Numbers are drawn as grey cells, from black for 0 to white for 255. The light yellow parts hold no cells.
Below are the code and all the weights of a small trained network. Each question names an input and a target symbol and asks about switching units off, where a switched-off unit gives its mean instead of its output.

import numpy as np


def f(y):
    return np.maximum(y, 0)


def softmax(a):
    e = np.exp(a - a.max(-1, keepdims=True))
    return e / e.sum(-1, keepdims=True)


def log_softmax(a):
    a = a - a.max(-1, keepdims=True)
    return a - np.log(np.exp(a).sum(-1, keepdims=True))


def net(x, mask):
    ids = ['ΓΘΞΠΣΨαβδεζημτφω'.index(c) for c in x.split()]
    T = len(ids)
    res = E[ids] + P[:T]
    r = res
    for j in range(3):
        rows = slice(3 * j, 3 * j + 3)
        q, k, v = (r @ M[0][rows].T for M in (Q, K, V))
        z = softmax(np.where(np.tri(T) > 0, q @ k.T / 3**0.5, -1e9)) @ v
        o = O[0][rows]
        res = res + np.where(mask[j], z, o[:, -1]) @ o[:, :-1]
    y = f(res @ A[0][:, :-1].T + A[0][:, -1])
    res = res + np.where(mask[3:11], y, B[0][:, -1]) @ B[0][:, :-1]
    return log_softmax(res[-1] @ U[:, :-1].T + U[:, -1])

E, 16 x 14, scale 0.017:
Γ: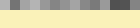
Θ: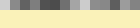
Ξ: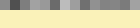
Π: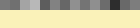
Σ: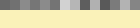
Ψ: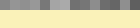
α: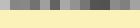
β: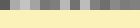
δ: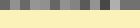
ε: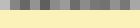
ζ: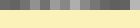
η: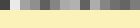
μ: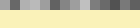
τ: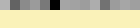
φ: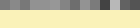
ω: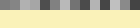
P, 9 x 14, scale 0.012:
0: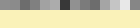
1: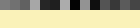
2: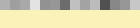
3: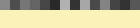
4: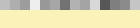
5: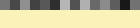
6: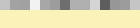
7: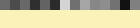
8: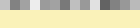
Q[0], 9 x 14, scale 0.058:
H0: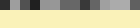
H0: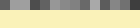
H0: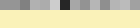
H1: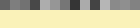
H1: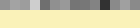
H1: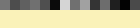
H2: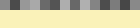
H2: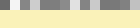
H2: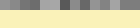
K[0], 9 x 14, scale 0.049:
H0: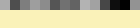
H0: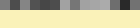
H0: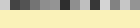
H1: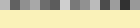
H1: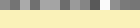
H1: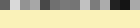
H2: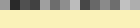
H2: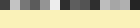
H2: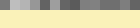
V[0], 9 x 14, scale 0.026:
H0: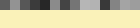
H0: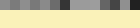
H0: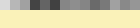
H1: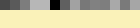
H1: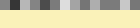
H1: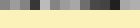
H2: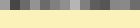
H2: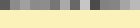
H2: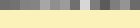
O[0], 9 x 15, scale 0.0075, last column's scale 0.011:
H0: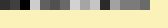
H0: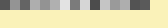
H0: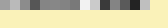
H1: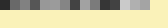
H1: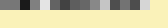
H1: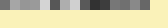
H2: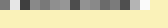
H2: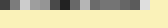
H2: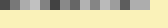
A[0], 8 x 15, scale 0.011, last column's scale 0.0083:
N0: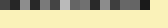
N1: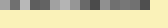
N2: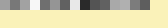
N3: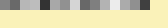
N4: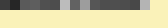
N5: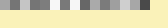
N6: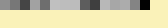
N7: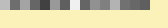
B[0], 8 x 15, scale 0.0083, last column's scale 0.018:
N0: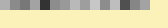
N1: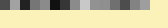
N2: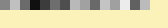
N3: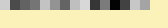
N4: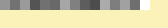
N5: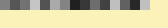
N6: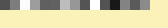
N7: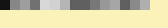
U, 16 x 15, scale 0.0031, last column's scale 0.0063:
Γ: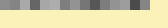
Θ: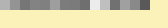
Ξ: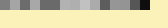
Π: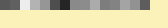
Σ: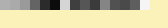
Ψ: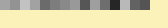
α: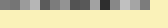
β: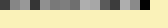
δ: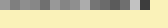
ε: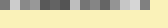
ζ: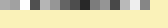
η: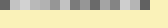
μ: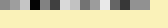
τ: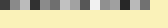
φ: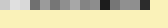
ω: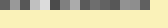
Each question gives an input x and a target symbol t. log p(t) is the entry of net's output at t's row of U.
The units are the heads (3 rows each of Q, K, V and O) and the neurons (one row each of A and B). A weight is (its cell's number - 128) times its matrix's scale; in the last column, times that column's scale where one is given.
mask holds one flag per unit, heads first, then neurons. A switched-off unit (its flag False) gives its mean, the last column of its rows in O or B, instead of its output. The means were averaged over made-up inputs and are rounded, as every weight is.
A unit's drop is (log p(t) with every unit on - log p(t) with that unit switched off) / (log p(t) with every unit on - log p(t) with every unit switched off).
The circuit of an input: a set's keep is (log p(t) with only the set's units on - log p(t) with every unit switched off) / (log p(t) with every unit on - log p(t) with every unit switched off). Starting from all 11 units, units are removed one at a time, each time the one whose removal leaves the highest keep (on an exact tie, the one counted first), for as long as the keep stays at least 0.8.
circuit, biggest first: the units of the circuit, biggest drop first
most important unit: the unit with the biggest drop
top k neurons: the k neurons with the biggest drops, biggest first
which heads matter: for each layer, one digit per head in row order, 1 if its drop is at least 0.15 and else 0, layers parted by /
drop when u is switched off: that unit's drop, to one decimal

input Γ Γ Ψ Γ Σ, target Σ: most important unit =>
H0
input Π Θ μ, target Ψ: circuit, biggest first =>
N6, H0, H2
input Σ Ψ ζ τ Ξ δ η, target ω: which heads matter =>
010
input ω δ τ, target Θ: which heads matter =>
010
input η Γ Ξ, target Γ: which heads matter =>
001
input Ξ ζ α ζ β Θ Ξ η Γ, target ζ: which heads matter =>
110
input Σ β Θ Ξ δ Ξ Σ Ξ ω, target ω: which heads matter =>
010
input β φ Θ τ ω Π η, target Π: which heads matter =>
001
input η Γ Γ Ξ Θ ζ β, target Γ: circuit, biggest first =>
H2, N5, H1, N7
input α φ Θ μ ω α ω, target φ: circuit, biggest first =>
H0, H1
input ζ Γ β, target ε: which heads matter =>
110
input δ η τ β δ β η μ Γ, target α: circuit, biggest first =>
H1, N5, H2
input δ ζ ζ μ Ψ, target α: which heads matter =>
011
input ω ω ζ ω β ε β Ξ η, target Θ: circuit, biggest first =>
H1
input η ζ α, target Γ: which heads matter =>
001
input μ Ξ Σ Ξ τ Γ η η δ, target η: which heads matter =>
100
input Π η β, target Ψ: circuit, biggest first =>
N6, H0, H2
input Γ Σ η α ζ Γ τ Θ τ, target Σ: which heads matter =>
111
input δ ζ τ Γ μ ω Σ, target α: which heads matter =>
010
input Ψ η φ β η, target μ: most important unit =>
H1
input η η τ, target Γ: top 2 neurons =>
N5, N7
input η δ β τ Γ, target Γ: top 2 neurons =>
N5, N7
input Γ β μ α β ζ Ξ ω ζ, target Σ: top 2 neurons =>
N5, N1
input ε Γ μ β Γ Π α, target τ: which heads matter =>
110
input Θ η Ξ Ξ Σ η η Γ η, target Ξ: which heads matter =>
100
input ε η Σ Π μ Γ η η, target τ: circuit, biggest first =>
H1, H0, N7, H2
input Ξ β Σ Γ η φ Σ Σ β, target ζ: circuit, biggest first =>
H0
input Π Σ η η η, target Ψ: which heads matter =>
101
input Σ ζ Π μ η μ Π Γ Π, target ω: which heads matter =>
010
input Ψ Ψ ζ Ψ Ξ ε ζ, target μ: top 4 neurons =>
N2, N3, N6, N7
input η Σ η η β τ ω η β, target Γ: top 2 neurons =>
N5, N7
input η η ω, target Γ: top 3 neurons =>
N5, N7, N2
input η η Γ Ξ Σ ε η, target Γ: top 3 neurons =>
N5, N7, N2
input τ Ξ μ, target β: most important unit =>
H1
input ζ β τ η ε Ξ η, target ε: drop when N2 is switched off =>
0.4
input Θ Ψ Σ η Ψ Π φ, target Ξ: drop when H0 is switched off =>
0.9
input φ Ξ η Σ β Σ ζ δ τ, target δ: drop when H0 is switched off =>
0.1
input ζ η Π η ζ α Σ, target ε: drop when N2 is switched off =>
0.6
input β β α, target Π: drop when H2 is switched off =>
0.7
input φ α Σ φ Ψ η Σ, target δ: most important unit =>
N3
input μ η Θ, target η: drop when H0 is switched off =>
0.7
